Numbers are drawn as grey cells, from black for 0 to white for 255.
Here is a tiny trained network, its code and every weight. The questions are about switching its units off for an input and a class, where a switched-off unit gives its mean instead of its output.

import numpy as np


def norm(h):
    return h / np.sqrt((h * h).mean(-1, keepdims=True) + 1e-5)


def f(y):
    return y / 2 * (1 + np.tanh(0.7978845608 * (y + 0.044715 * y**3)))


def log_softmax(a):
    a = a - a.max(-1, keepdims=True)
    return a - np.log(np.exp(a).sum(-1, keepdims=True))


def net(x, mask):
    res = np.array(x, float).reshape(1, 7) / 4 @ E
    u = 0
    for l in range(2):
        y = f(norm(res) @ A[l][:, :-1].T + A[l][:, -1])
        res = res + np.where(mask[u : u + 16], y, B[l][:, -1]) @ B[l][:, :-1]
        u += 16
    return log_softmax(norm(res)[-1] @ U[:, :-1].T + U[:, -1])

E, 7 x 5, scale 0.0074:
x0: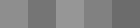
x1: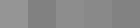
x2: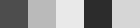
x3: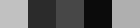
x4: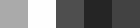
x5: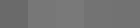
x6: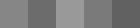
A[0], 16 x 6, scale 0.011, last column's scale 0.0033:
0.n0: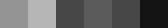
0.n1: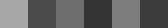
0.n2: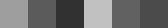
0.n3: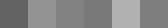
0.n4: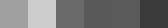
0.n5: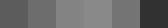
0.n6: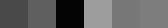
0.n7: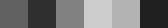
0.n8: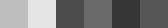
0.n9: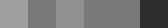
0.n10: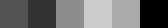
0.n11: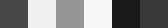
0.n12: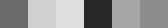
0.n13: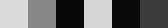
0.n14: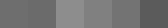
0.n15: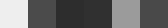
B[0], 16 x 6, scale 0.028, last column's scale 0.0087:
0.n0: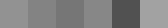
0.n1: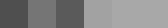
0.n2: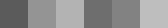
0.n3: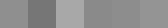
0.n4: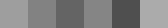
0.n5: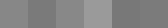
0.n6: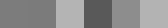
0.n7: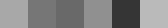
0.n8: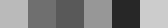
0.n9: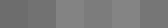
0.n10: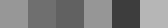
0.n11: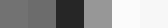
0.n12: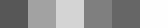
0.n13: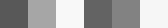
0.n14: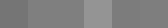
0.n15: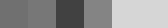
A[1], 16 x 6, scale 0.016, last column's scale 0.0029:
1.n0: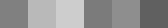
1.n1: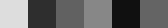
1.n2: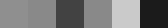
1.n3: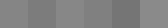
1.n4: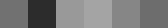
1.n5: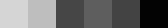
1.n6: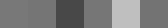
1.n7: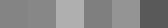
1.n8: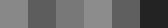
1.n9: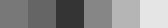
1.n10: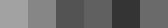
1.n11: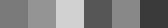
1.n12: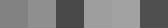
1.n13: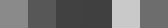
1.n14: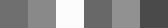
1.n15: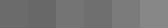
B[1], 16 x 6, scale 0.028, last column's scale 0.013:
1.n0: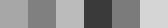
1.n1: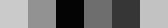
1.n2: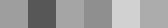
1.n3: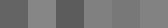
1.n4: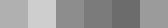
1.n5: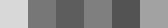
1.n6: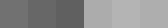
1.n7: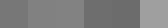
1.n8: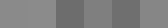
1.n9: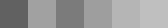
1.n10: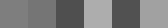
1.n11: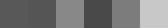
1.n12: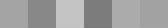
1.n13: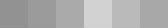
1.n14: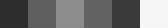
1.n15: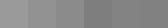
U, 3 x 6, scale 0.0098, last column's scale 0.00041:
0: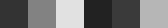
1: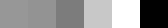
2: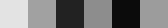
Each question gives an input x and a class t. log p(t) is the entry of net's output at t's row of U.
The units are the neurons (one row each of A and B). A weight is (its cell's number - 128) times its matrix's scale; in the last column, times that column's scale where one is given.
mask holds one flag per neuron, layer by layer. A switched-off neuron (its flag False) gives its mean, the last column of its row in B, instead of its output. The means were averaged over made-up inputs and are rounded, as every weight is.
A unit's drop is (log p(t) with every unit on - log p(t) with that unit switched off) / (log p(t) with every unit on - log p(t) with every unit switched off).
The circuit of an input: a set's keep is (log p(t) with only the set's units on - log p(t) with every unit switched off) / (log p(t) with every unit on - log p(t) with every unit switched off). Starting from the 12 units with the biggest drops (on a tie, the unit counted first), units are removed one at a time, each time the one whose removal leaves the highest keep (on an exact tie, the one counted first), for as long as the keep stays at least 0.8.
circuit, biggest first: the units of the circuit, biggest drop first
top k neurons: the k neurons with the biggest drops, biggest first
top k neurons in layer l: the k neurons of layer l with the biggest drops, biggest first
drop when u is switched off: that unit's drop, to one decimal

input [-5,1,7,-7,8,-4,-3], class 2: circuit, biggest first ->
0.n13
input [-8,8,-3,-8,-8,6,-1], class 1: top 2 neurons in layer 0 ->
0.n11, 0.n8
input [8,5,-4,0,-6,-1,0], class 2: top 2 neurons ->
0.n7, 0.n10
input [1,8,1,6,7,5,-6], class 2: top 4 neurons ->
0.n8, 0.n11, 0.n4, 0.n0
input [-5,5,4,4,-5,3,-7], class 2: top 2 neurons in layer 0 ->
0.n11, 0.n13
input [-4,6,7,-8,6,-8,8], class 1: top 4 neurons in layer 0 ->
0.n11, 0.n13, 0.n2, 0.n6
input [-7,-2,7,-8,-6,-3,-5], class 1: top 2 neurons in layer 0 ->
0.n13, 0.n11
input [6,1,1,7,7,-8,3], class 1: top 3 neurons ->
0.n15, 0.n1, 0.n7
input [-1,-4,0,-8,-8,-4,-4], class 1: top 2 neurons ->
0.n11, 0.n8
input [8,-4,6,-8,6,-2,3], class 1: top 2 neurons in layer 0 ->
0.n11, 0.n13
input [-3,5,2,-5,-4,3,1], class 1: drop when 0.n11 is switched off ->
1.0
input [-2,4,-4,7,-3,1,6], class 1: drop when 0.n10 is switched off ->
0.0
